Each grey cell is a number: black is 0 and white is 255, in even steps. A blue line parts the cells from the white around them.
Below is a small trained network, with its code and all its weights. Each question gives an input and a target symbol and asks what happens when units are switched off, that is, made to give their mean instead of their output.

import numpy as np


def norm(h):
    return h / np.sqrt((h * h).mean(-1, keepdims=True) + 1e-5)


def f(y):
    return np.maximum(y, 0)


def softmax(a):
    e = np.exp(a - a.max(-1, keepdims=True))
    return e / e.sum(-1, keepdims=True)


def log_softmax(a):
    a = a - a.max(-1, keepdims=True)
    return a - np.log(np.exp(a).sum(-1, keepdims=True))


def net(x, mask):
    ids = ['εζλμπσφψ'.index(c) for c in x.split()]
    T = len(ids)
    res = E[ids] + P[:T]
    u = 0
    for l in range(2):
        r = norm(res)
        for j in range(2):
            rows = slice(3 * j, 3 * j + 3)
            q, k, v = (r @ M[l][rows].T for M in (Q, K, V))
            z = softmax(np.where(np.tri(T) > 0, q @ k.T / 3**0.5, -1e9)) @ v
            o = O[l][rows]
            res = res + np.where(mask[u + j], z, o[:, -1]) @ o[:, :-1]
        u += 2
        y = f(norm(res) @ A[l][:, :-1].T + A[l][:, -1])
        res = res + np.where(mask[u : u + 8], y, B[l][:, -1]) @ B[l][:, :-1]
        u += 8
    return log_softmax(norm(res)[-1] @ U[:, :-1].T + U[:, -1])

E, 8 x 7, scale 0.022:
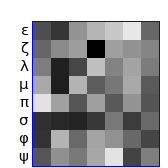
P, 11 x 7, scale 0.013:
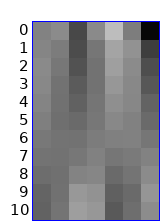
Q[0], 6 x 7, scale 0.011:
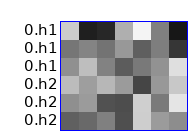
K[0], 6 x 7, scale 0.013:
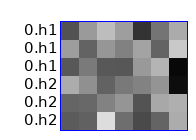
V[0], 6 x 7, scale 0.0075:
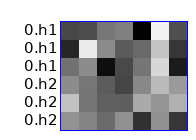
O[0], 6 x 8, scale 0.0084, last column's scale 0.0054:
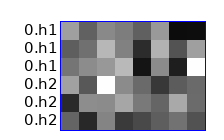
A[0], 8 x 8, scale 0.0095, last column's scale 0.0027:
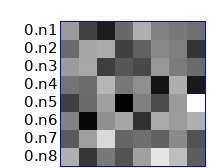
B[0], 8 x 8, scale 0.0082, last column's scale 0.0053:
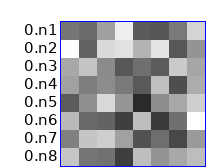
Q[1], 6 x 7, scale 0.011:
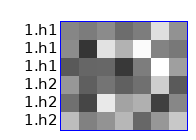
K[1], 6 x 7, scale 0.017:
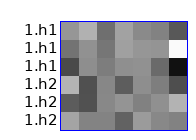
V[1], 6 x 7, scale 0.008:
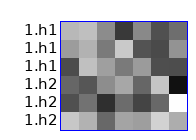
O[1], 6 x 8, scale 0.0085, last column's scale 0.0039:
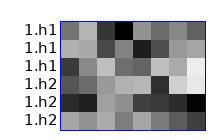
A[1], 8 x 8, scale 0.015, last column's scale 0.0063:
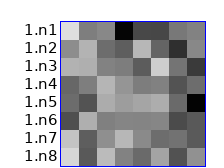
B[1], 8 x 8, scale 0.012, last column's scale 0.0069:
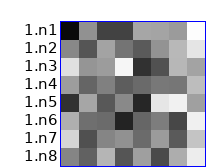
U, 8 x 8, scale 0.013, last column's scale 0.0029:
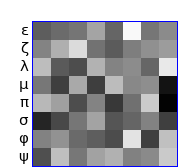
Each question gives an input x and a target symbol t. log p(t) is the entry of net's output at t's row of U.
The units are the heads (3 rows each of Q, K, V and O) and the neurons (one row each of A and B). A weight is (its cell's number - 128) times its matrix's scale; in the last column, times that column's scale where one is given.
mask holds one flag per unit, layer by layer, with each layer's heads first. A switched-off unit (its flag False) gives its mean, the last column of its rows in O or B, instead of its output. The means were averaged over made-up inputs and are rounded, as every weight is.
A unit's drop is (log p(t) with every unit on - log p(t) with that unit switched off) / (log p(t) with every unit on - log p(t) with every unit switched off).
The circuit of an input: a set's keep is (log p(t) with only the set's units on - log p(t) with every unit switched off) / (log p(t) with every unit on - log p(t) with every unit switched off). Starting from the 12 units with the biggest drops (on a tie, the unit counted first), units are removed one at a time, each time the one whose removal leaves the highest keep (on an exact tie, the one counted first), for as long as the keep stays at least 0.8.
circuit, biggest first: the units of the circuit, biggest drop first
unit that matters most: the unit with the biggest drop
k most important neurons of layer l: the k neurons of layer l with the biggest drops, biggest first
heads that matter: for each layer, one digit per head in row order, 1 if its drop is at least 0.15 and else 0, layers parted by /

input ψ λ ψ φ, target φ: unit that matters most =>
1.h2
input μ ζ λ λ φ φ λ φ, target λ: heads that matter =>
10 / 11
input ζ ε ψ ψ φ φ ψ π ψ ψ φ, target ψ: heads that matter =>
11 / 00
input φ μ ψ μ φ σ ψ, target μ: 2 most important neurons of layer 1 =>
(1.n2, 1.n1)
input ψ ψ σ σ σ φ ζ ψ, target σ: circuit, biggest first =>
(1.h2, 0.n5)
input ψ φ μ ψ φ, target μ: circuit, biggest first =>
(1.h1, 1.n2)
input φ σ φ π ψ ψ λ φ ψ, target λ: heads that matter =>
00 / 10
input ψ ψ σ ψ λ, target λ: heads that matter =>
00 / 00
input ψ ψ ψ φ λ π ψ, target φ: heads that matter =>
10 / 01
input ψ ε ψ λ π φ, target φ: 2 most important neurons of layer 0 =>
(0.n6, 0.n1)
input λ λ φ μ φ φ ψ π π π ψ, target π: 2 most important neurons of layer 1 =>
(1.n2, 1.n1)
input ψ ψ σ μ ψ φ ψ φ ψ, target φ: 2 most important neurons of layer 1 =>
(1.n6, 1.n8)
